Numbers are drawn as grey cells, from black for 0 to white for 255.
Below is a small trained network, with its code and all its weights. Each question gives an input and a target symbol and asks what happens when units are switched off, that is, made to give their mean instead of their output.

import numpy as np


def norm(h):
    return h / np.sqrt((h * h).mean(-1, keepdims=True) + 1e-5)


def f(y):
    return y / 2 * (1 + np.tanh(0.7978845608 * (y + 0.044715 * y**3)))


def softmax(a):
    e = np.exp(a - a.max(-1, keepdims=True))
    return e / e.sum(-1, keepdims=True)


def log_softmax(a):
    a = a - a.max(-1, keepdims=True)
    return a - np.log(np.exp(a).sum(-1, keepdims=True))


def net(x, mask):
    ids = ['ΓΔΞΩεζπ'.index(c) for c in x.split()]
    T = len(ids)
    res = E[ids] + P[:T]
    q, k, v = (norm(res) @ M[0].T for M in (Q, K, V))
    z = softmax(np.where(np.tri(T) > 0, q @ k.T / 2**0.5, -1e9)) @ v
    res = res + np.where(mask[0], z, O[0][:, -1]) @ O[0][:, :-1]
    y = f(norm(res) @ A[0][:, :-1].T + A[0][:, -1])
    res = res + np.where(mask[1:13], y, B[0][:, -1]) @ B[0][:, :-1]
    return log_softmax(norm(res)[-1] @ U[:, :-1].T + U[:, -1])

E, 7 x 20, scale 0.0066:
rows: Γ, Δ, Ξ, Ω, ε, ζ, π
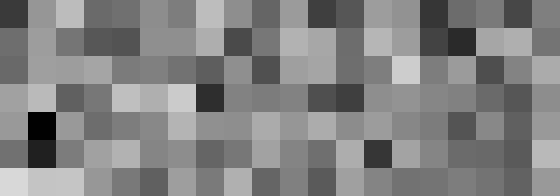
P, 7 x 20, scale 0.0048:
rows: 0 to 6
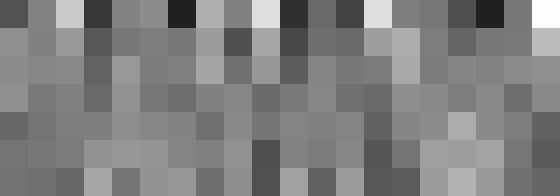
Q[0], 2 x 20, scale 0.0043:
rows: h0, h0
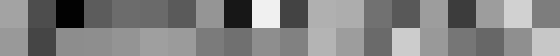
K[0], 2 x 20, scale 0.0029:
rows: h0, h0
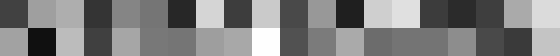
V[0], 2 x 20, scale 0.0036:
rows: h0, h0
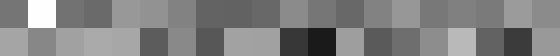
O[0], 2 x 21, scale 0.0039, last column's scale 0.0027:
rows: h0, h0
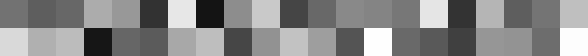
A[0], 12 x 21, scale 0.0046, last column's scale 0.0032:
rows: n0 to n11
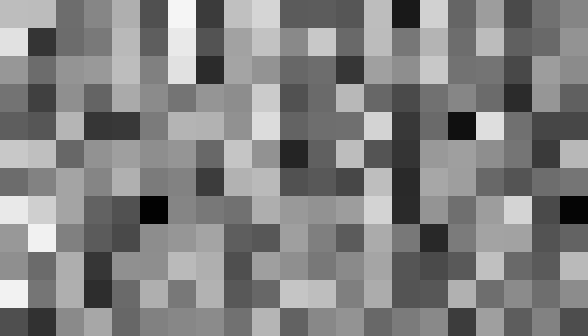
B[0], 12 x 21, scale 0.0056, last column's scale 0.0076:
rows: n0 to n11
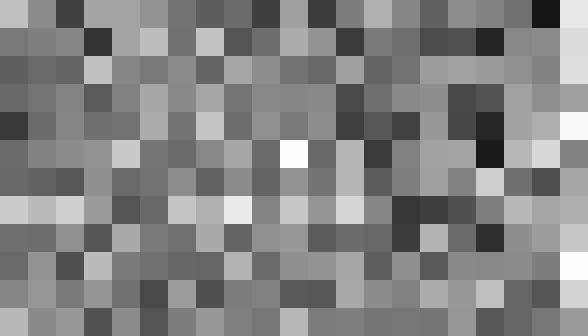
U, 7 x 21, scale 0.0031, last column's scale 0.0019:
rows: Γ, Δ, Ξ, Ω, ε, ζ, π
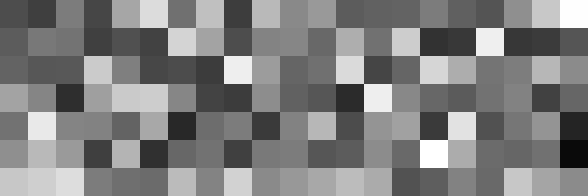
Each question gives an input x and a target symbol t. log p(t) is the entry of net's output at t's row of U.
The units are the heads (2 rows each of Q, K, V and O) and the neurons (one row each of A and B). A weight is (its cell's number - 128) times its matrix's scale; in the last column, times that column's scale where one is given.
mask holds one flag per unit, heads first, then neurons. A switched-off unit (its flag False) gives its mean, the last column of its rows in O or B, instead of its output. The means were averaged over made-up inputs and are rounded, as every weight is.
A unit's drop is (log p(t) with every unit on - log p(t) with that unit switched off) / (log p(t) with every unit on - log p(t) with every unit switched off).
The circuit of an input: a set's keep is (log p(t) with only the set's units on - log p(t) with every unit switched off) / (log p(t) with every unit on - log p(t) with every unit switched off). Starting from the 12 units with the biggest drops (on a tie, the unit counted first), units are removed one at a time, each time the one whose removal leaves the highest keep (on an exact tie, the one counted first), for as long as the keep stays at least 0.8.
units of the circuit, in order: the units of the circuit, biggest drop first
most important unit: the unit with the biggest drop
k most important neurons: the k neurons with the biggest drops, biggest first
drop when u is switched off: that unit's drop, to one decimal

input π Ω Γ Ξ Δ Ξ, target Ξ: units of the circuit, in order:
[h0, n2]
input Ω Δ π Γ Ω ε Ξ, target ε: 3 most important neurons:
[n2, n4, n7]
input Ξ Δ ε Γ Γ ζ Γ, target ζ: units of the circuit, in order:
[h0, n8, n10]
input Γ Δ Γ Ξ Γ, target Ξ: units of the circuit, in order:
[h0, n1]
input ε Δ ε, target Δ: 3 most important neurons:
[n10, n2, n4]
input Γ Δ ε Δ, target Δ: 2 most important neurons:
[n4, n1]
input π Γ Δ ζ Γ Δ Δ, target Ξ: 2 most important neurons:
[n1, n0]
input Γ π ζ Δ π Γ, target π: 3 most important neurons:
[n7, n9, n10]
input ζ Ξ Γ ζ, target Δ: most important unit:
h0
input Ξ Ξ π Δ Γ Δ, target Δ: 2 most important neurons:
[n4, n8]
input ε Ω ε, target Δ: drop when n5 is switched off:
0.0
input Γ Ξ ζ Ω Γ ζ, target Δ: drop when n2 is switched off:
0.3
